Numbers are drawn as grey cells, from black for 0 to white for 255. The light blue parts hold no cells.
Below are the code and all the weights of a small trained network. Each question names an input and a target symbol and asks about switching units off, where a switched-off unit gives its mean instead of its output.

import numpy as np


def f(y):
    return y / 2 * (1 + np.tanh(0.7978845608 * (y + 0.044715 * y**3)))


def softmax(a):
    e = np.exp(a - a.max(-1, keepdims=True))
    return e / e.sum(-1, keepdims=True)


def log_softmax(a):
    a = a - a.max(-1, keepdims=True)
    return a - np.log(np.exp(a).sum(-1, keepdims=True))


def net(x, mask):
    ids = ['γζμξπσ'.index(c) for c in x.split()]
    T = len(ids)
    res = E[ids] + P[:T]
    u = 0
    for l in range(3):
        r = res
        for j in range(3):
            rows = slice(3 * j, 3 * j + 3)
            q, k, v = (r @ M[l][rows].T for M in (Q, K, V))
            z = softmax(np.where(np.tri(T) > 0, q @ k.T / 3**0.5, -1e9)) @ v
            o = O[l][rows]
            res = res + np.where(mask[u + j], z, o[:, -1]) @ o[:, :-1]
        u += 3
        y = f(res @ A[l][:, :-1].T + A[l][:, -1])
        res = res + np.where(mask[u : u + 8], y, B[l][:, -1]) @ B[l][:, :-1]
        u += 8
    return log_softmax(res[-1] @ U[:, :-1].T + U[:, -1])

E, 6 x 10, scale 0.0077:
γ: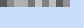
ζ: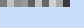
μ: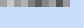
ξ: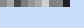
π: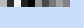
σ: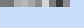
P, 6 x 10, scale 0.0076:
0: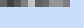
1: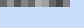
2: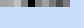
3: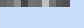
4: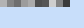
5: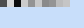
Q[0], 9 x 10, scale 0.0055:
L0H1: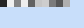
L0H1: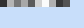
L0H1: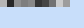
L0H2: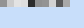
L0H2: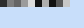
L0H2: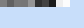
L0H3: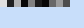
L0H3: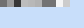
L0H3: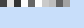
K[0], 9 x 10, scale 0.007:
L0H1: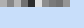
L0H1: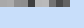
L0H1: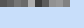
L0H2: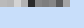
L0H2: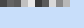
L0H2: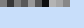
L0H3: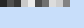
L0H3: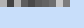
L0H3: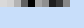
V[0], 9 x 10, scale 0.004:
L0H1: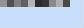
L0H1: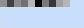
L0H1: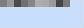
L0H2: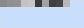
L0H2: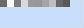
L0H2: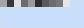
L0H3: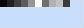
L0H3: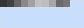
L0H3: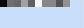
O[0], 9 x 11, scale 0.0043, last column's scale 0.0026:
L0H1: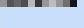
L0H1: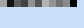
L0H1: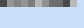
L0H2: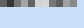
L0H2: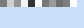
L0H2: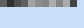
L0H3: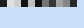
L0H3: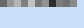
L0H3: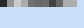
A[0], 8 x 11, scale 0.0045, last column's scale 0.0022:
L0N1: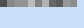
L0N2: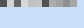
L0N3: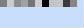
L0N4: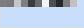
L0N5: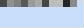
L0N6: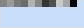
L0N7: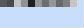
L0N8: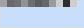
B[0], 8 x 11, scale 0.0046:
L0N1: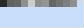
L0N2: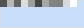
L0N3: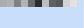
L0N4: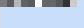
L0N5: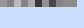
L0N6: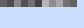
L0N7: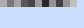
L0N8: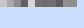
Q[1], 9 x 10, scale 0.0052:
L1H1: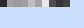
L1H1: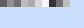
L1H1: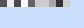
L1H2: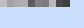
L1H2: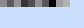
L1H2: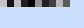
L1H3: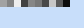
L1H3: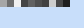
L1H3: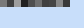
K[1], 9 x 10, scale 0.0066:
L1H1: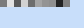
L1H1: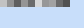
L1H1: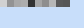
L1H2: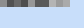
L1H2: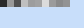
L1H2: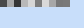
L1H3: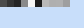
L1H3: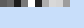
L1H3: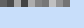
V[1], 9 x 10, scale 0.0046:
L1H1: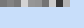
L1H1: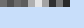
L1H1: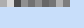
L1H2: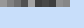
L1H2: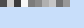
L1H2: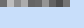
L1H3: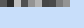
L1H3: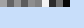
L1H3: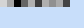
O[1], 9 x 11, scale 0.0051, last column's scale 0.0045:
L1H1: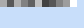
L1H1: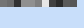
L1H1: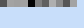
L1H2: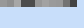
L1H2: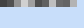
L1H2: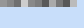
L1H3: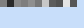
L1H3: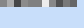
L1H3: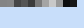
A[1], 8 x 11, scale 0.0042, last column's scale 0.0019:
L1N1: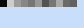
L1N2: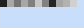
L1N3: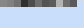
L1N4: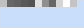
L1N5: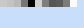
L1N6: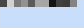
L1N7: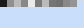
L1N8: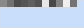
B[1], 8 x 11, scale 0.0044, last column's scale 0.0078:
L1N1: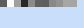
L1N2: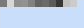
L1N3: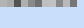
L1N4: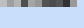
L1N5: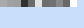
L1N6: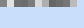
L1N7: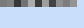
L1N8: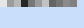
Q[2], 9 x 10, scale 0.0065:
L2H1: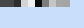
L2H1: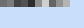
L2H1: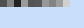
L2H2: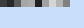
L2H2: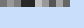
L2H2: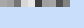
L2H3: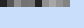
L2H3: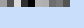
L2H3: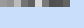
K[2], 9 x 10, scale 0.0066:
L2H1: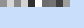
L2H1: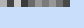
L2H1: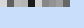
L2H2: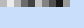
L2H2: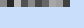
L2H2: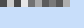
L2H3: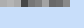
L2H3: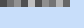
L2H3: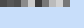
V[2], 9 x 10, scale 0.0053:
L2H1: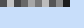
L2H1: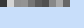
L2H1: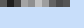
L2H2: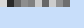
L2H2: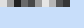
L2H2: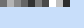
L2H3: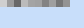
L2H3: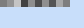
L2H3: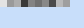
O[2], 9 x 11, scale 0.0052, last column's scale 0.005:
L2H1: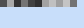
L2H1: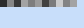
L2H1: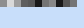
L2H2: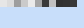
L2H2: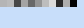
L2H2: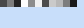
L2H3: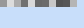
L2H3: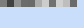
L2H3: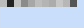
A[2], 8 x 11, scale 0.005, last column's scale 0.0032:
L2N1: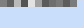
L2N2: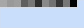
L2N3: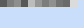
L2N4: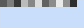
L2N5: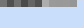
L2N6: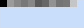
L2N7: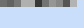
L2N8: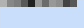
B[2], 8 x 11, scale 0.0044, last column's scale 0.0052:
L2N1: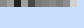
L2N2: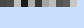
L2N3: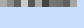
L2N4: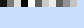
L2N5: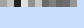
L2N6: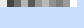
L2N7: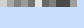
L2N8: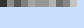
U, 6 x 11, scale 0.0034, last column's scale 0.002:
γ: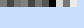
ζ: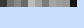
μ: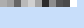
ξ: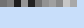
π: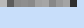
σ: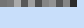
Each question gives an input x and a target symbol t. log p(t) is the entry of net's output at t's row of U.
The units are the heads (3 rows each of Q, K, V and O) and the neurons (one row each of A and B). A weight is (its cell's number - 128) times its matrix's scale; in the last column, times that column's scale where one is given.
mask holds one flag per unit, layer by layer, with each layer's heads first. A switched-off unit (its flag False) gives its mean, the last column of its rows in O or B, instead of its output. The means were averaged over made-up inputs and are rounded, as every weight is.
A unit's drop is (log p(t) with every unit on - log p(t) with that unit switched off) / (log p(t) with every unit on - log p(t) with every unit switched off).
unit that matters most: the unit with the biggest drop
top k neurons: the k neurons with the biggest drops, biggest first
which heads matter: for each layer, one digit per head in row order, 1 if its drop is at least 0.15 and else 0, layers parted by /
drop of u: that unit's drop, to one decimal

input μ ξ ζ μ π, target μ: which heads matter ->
000 / 001 / 010
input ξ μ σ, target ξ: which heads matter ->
001 / 101 / 110
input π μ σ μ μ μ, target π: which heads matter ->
010 / 010 / 001
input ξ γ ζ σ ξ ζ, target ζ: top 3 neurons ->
(L2N4; L0N2; L1N1)
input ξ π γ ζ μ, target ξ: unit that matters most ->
L1H2
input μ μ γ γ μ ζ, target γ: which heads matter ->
000 / 011 / 010
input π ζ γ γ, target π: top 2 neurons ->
(L1N8; L0N2)
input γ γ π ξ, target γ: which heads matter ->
001 / 000 / 010
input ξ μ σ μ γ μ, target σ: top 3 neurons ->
(L0N4; L0N2; L2N2)
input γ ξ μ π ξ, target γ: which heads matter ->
001 / 010 / 010
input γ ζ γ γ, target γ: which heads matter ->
001 / 000 / 010
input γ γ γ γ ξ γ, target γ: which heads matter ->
000 / 001 / 010
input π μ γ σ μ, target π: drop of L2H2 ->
0.1
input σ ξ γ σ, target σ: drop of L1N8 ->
0.0
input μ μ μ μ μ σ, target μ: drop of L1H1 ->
0.1
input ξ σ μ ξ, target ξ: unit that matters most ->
L2H1
